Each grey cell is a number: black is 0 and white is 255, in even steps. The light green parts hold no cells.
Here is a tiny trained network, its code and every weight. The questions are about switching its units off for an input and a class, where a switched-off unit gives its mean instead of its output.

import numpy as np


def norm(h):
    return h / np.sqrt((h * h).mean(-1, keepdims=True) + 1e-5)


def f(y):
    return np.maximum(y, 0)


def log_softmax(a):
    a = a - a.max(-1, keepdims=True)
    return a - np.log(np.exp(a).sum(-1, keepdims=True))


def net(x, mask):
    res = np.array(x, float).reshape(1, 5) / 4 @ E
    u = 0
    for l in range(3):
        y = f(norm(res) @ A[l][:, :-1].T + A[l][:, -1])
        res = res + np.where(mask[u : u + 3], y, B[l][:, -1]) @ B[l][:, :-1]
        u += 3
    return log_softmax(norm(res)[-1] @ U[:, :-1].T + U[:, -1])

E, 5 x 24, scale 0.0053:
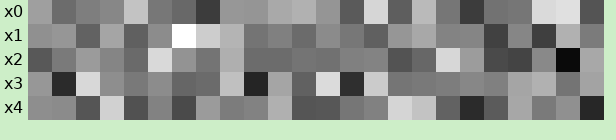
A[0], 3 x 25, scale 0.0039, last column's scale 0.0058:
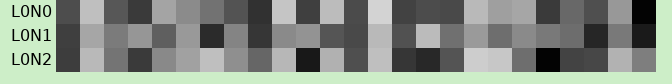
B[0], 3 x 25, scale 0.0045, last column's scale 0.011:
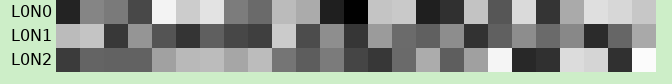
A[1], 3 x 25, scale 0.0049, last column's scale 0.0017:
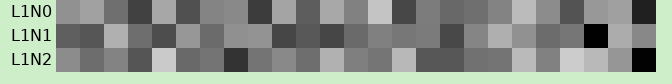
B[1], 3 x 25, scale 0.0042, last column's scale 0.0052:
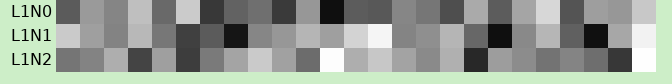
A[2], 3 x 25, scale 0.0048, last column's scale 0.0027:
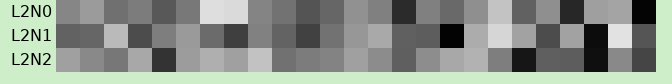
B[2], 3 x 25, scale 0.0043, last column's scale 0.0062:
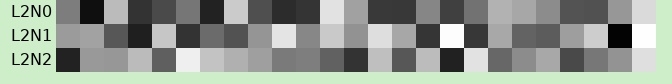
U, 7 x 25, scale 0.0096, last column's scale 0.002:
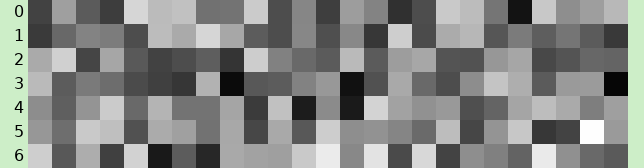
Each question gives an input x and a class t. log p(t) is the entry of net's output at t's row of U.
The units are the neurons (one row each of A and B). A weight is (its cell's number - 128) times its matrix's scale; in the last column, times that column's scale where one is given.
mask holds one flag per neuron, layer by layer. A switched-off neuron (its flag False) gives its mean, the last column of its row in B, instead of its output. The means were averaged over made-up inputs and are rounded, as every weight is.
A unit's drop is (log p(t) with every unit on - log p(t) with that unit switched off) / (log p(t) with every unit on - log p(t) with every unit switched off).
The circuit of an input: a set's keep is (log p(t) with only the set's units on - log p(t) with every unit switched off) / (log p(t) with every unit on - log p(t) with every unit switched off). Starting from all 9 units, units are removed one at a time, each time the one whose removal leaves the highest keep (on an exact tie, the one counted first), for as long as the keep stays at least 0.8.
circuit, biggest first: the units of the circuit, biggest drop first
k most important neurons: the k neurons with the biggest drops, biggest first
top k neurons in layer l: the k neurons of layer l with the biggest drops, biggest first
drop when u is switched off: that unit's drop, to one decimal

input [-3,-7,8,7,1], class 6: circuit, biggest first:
[L2N1]
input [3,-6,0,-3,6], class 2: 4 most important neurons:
[L0N2, L2N1, L0N1, L0N0]
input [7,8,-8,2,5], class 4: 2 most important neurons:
[L2N1, L1N2]
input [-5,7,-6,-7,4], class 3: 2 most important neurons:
[L2N0, L0N2]
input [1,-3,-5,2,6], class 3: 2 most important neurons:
[L0N0, L2N1]
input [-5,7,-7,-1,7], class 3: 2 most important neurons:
[L0N2, L2N0]
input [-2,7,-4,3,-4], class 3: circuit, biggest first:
[L2N0, L0N2]
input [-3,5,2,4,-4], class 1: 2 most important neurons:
[L0N0, L2N2]
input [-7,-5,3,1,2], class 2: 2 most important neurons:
[L1N1, L0N1]
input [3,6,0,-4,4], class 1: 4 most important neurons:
[L0N0, L1N1, L0N1, L2N1]
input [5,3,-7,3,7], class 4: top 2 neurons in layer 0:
[L0N0, L0N1]
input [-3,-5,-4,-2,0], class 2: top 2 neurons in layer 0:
[L0N2, L0N1]
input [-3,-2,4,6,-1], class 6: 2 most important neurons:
[L2N1, L1N0]
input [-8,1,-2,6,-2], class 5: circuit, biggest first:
[L1N1]
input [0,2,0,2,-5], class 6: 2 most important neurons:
[L2N1, L0N0]
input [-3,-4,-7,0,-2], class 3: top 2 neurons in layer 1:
[L1N0, L1N1]
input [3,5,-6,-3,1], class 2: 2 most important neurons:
[L0N2, L2N0]
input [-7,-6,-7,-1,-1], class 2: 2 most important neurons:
[L0N2, L1N0]
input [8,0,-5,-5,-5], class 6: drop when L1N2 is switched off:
0.1
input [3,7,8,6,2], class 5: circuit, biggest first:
[L0N2]
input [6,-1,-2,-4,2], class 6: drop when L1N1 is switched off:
0.0
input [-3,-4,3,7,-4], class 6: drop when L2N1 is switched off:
0.2
